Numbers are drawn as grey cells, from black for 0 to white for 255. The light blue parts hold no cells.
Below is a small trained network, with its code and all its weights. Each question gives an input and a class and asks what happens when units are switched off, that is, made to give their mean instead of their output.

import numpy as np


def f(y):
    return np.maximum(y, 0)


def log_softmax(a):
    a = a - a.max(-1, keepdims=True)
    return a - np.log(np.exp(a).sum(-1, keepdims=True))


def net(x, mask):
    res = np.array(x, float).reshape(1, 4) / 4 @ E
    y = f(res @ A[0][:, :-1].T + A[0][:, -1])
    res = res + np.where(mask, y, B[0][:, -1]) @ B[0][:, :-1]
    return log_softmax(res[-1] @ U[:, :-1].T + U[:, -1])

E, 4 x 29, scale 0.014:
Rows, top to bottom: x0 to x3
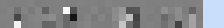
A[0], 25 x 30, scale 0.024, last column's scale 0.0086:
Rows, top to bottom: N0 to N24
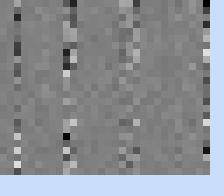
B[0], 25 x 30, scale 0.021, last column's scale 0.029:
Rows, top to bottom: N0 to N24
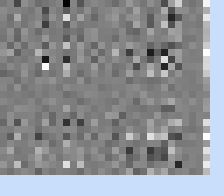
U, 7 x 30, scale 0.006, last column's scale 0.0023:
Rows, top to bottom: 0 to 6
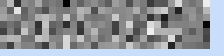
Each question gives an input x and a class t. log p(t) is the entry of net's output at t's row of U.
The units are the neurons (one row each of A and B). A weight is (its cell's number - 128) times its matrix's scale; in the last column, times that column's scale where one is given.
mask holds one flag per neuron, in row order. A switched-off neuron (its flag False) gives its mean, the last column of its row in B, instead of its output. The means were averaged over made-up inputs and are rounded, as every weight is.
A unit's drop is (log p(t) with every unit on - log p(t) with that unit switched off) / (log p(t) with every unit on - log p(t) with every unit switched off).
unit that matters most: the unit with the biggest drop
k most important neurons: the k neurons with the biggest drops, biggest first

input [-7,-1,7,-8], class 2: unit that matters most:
N7
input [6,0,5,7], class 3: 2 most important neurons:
(N19; N7)
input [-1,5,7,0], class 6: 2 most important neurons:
(N7; N2)
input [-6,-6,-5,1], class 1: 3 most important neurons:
(N19; N0; N23)
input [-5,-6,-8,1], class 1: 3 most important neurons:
(N19; N23; N0)
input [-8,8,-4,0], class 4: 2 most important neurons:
(N7; N10)
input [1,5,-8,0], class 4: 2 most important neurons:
(N17; N7)
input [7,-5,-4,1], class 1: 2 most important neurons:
(N19; N0)
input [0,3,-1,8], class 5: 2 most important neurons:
(N23; N21)
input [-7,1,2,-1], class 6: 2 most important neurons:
(N7; N21)
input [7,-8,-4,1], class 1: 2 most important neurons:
(N19; N0)
